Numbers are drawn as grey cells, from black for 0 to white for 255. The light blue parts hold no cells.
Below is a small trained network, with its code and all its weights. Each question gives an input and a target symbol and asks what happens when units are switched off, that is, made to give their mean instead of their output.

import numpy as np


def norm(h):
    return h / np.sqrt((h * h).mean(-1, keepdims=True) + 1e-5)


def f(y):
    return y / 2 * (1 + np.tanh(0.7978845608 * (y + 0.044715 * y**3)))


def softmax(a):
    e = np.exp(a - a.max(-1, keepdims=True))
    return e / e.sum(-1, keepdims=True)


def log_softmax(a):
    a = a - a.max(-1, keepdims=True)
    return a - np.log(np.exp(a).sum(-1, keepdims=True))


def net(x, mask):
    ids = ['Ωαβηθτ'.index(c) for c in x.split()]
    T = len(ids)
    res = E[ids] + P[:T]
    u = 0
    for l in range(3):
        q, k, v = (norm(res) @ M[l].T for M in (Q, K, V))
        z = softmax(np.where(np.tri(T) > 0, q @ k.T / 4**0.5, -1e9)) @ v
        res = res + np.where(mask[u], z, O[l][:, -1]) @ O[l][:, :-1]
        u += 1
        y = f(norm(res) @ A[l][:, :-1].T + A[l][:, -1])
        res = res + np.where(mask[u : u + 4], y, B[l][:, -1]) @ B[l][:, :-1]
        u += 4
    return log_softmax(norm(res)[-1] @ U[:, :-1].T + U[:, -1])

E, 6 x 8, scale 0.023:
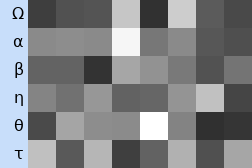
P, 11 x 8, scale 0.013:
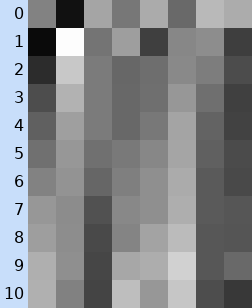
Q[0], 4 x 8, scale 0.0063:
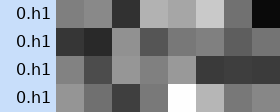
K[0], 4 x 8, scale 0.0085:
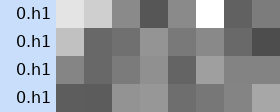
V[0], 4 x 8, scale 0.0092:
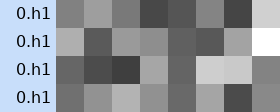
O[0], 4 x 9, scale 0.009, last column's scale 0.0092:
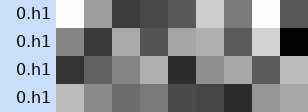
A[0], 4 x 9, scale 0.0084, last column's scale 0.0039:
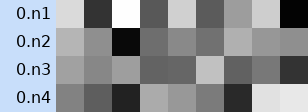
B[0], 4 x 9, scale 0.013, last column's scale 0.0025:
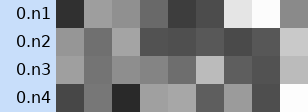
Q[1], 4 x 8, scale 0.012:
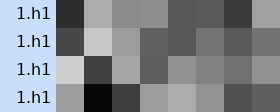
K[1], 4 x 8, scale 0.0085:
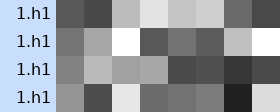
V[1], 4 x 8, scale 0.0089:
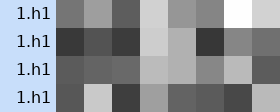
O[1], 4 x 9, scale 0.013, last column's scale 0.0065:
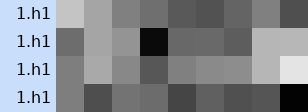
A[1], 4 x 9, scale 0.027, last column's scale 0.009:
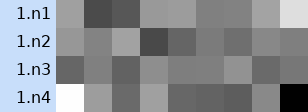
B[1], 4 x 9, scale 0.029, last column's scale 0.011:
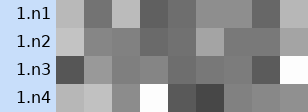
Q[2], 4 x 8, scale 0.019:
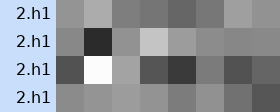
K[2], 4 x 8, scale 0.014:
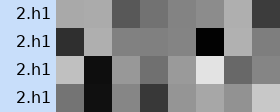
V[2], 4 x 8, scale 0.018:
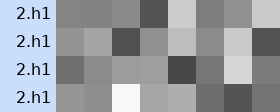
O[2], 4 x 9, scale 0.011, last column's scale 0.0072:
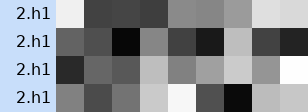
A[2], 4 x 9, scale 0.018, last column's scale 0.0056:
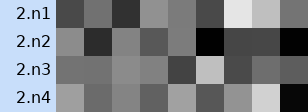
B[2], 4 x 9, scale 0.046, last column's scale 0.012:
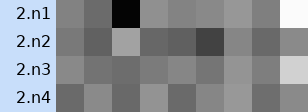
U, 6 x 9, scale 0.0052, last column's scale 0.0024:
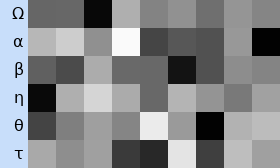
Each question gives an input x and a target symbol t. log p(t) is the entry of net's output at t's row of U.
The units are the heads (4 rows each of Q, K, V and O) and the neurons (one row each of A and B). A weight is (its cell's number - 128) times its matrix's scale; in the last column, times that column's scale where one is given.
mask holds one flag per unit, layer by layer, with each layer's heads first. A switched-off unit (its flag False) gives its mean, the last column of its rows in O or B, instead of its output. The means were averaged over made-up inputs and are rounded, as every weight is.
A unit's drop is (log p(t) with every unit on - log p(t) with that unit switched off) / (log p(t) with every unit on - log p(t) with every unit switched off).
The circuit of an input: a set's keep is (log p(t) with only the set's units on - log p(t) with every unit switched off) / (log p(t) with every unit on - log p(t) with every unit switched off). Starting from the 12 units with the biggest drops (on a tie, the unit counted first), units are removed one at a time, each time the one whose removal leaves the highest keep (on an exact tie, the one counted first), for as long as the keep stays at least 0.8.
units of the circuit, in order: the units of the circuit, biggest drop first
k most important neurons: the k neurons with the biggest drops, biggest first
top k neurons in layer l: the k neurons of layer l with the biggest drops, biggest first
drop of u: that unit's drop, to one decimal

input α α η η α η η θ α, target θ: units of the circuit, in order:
2.h1, 1.h1, 1.n3, 2.n1
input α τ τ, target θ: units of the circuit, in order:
0.h1, 2.h1
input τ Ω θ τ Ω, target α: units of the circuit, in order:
1.h1, 0.h1, 0.n1, 1.n4
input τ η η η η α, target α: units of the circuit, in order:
1.h1, 0.n1, 1.n4
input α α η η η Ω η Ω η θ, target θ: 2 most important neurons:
1.n3, 2.n1
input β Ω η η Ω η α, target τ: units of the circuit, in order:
1.h1, 2.h1, 1.n3
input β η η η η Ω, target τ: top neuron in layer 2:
2.n1
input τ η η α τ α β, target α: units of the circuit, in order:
1.n4, 0.h1
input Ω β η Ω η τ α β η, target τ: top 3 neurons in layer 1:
1.n2, 1.n3, 1.n4
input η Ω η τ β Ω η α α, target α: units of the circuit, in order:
0.h1, 1.n4
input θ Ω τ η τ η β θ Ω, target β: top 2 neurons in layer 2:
2.n2, 2.n1
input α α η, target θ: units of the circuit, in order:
2.h1, 0.h1, 1.h1, 1.n3
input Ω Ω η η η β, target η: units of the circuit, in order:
2.h1, 2.n1
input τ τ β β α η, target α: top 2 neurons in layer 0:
0.n1, 0.n4
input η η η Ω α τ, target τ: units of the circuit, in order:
2.n1
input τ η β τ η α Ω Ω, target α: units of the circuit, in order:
1.h1, 0.n1, 0.h1, 1.n4
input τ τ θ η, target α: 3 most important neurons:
0.n1, 1.n4, 2.n1
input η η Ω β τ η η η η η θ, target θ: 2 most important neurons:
2.n1, 1.n3
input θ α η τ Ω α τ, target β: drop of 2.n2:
0.4
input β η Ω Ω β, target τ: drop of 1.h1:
1.2
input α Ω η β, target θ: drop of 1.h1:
0.5
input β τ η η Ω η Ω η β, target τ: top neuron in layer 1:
1.n1
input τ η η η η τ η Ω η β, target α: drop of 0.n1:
0.9
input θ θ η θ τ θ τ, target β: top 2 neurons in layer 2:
2.n2, 2.n1
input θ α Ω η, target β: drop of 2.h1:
0.8
